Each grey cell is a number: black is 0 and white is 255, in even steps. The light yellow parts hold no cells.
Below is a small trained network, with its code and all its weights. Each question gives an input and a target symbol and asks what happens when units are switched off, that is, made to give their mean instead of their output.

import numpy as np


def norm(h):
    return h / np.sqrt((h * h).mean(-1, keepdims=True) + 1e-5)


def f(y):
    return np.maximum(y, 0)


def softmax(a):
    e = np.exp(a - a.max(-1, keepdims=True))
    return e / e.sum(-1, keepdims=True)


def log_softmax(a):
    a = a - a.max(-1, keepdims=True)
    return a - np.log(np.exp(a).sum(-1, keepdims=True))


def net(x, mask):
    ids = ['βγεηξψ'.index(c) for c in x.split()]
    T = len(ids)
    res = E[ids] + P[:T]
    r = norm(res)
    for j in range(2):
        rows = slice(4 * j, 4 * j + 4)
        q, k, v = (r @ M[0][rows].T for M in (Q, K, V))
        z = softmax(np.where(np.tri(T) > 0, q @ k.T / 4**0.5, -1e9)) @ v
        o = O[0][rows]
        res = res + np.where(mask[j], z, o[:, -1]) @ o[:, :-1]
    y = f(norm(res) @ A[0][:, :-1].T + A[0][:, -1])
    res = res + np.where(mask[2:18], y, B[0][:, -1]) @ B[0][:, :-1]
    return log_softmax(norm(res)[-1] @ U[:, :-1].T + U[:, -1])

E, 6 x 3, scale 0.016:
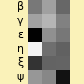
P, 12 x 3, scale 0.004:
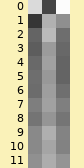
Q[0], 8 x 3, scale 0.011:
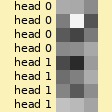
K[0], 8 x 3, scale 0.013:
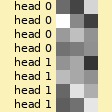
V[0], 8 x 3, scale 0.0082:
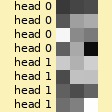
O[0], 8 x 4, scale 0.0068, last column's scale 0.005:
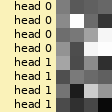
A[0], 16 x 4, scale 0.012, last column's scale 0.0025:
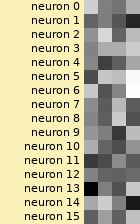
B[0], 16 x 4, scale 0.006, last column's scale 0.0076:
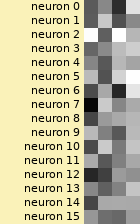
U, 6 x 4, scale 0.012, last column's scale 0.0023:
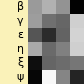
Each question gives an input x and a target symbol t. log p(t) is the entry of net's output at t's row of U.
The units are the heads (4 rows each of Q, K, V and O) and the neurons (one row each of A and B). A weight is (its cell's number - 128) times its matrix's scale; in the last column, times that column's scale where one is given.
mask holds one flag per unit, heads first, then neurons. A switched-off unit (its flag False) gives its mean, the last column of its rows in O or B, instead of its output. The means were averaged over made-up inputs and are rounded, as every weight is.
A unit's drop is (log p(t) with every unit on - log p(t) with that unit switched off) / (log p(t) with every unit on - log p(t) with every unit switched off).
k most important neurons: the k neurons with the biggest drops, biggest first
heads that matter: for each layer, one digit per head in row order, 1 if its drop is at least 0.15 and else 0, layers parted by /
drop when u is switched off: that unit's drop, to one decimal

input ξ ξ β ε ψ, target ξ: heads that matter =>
11
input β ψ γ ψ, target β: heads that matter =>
01
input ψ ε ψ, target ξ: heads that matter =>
10
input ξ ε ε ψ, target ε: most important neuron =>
neuron 4
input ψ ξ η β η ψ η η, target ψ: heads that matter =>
00
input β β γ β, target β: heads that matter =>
10
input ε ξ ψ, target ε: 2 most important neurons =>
neuron 4; neuron 7
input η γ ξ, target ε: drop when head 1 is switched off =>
0.4
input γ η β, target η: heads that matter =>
00
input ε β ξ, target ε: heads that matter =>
01
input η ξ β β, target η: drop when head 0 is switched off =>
0.1
